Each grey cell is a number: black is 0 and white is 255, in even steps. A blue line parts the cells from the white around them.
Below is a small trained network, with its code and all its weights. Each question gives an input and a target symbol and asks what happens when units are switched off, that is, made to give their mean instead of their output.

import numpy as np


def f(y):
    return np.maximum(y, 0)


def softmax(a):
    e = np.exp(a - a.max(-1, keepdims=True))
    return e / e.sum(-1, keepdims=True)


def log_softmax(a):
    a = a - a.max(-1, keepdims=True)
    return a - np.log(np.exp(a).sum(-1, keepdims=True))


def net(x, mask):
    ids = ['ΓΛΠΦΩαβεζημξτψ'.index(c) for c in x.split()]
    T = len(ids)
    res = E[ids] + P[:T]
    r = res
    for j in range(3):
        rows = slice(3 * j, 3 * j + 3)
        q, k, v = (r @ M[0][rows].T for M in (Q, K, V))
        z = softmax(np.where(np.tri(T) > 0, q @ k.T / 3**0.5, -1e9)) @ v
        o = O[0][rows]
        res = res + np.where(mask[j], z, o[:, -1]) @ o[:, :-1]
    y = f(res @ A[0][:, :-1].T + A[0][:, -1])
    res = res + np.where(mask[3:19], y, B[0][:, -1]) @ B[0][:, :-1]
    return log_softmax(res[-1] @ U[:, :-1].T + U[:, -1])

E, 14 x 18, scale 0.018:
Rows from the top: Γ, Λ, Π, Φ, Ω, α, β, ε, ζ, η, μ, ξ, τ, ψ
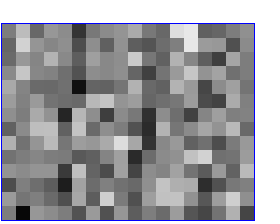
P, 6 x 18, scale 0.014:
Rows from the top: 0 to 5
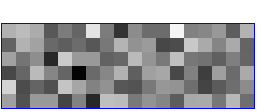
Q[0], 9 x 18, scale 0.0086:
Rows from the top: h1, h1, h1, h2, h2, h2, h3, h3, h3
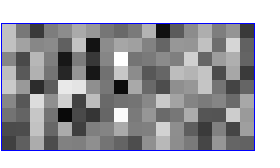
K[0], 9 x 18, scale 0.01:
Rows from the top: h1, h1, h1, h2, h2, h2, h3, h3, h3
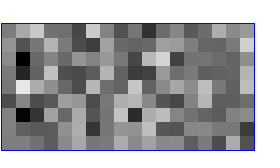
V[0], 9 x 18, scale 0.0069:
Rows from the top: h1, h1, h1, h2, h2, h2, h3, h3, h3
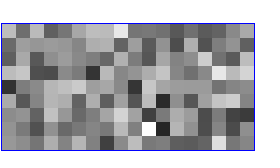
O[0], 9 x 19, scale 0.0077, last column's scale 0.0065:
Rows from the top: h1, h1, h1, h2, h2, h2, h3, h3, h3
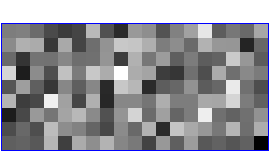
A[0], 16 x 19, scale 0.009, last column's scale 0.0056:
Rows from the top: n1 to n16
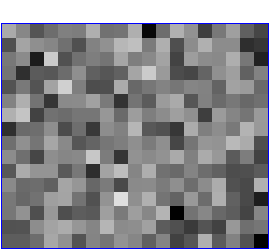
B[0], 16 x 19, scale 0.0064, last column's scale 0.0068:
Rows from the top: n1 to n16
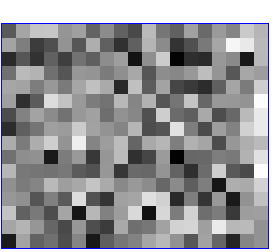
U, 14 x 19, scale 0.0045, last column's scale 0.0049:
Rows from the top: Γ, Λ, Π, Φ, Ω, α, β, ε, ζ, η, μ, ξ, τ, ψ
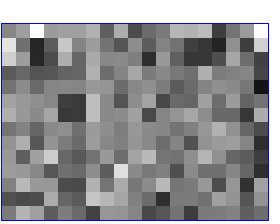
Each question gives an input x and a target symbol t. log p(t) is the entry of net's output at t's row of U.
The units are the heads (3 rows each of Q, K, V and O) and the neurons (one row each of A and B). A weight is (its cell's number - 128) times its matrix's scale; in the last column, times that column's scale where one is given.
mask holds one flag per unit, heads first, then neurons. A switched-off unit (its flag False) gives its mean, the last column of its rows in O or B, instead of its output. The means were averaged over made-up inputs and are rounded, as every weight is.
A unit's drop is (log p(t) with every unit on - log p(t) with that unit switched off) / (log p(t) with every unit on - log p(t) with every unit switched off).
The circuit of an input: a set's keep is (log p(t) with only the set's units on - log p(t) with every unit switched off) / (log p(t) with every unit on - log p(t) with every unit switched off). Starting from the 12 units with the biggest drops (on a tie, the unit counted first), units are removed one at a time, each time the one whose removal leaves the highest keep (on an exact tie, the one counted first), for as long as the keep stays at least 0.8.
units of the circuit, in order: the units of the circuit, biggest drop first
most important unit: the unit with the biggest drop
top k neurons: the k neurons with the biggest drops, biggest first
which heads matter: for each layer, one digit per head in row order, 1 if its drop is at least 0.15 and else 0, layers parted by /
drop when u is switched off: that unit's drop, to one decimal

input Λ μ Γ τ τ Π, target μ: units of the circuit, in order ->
(h2 n13)
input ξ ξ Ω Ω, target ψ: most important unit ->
h2
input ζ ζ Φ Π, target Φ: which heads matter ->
101
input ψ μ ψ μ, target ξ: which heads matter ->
010
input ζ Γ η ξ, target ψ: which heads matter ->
010
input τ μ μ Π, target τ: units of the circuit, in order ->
(h3 h1 n8)
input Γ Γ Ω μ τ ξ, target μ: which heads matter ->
010
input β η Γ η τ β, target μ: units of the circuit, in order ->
(h2 n13)
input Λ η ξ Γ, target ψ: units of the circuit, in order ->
(h2 n11)
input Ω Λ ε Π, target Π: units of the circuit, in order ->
(h3 n2 n14)
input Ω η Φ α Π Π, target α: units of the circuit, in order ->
(h1 n2)
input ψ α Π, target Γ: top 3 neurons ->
(n11 n3 n5)
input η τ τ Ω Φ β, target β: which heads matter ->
001
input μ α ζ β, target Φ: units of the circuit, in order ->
(h3 h1 n2 n16)
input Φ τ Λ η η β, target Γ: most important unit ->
h1
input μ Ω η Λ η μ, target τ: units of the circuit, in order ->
(h3 h1 n8 h2)
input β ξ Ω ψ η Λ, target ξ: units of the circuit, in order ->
(h2 n3)
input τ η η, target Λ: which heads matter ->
110
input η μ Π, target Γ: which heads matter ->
000
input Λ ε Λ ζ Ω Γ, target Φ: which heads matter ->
101
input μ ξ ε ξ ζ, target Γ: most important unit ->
n1
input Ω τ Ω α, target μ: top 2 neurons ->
(n13 n15)
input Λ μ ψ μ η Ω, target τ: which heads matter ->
101
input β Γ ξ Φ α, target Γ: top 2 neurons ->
(n15 n11)
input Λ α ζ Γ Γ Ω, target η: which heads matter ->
010
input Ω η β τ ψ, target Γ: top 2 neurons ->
(n4 n1)
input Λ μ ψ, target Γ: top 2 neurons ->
(n4 n15)
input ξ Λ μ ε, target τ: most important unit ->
h3
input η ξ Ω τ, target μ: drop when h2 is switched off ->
1.2
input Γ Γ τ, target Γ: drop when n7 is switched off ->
0.2
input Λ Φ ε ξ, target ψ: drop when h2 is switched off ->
0.6
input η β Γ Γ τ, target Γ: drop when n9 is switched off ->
-0.1
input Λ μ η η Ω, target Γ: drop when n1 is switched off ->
0.3
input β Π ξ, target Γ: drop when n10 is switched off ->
0.0
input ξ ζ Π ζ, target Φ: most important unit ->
h3
